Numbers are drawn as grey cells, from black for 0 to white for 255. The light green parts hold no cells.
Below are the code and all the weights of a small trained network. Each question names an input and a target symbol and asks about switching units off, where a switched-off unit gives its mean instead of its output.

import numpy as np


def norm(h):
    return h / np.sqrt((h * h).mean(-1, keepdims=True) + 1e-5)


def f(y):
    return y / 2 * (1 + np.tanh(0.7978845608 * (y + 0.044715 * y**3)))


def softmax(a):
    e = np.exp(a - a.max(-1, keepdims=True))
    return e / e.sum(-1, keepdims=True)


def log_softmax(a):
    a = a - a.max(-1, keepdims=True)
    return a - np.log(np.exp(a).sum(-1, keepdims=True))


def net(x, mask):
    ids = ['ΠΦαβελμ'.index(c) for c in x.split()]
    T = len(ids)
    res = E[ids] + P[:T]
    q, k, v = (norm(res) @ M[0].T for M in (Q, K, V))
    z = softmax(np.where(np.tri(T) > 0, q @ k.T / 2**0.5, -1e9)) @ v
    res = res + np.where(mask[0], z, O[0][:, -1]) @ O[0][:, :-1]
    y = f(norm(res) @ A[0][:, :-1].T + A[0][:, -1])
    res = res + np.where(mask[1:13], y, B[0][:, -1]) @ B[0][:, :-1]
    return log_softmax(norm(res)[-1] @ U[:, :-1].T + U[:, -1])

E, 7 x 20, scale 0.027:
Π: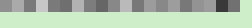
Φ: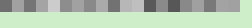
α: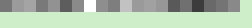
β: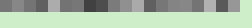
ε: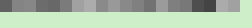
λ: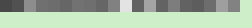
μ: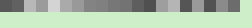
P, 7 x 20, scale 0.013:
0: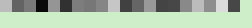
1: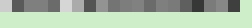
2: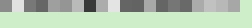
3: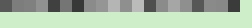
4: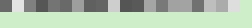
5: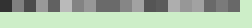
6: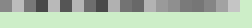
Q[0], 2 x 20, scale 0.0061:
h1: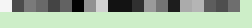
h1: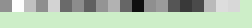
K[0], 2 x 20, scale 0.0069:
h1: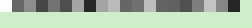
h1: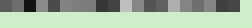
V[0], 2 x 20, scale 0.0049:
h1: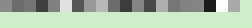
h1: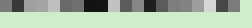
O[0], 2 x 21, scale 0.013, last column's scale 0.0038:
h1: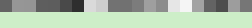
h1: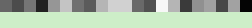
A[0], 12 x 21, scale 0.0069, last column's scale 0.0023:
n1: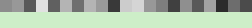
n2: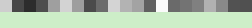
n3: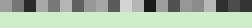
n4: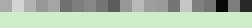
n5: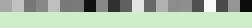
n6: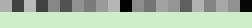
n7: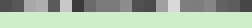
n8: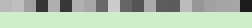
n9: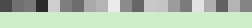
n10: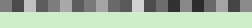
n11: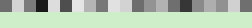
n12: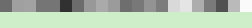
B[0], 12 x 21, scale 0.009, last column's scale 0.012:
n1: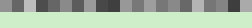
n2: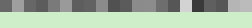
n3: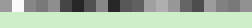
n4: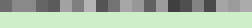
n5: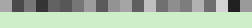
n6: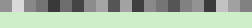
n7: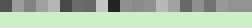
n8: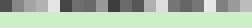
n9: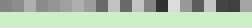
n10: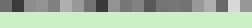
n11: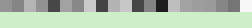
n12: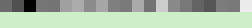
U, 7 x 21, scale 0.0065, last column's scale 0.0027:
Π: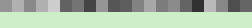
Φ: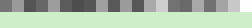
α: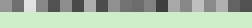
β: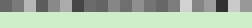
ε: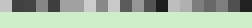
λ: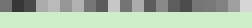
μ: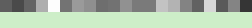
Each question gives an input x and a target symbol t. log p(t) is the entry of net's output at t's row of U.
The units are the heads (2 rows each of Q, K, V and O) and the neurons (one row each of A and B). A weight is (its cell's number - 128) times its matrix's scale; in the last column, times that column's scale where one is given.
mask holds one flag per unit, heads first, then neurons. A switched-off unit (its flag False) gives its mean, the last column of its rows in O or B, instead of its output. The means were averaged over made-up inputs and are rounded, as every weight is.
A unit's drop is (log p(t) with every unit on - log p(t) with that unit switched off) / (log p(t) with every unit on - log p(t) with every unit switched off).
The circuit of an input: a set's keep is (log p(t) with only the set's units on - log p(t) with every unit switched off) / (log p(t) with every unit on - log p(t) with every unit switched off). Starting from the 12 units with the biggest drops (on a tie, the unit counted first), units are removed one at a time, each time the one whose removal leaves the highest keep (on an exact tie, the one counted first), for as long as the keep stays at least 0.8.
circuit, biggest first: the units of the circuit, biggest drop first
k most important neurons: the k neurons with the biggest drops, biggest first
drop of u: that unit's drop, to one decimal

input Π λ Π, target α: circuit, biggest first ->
n11, n12, h1
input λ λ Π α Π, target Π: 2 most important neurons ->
n11, n8
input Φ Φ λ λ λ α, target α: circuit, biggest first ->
n1
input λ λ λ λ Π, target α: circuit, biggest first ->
h1, n11, n12
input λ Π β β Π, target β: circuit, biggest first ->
h1, n2, n11
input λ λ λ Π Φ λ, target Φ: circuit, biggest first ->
n11, n9
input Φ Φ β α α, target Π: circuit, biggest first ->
h1, n8
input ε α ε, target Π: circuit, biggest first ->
h1, n8
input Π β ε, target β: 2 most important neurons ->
n2, n12
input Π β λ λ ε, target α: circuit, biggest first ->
n11, h1, n12
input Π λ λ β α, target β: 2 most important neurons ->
n2, n12
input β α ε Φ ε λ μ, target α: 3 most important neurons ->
n12, n11, n6
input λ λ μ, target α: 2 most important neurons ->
n12, n6
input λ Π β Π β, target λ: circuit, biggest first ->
h1
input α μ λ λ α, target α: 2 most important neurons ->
n11, n12
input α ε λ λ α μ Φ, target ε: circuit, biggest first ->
h1, n11, n9
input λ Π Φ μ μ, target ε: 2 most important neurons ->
n9, n8
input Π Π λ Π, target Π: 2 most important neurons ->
n3, n2
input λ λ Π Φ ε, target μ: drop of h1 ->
0.2
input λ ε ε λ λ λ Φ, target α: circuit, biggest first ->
n11
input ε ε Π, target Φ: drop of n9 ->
0.2
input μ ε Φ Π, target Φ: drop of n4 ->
0.1
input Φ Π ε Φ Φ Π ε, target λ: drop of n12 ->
-0.1
